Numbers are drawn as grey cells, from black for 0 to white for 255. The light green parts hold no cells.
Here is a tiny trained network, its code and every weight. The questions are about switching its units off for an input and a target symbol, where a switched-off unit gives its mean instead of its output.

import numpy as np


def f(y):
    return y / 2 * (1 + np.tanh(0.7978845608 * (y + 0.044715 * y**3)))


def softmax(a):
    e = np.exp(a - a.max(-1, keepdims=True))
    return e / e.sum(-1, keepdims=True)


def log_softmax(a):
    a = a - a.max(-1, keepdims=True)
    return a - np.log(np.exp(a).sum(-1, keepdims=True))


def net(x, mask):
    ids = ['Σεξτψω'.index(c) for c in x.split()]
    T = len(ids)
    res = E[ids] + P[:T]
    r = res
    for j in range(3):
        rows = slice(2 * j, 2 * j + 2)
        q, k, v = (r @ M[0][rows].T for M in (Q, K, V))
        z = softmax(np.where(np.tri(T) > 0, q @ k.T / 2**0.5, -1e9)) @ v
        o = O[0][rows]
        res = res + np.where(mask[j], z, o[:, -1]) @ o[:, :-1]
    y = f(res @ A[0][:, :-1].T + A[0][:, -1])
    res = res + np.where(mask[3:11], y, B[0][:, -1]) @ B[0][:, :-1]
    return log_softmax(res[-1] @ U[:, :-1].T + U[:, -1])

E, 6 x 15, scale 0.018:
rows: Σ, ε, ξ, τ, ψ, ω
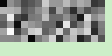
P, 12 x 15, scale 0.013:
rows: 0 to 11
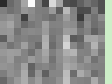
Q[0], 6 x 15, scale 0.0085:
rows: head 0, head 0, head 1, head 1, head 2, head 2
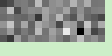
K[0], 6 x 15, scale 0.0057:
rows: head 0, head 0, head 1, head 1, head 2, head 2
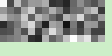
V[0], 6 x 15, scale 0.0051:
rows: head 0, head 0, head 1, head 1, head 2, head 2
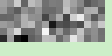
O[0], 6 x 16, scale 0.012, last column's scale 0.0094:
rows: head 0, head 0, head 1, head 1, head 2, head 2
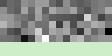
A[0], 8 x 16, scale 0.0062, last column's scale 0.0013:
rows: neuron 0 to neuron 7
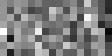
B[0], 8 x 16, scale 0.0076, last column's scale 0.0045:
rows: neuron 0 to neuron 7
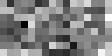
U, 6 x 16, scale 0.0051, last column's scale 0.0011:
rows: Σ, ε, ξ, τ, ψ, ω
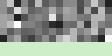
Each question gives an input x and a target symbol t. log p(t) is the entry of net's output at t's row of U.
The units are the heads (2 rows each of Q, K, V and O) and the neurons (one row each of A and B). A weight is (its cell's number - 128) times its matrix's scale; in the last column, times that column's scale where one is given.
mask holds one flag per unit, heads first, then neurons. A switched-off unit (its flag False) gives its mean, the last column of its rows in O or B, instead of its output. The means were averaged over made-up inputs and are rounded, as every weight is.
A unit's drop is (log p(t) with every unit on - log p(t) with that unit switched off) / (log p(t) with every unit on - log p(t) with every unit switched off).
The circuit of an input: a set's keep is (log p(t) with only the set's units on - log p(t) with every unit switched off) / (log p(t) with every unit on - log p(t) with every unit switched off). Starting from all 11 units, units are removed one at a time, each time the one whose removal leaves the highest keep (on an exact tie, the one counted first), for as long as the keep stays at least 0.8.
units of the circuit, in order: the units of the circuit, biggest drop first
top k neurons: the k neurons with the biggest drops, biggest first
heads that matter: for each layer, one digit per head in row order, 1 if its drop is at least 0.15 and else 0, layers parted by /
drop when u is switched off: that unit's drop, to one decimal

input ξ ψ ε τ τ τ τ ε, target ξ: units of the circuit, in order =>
(head 2; head 1; neuron 4)
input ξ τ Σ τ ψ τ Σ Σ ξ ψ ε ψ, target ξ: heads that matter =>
010
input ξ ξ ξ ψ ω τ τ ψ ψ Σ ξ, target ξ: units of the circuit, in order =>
(head 1; head 2)
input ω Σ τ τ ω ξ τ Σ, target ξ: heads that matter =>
011
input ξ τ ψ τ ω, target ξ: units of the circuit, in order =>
(head 1; head 2)
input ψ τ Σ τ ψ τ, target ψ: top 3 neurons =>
(neuron 0; neuron 3; neuron 2)
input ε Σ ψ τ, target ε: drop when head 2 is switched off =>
1.2
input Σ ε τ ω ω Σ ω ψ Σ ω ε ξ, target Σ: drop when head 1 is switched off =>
0.3
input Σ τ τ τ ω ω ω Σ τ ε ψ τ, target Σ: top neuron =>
(neuron 7)
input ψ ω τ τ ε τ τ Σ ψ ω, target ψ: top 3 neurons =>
(neuron 0; neuron 3; neuron 2)
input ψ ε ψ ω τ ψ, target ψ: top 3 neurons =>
(neuron 0; neuron 3; neuron 2)
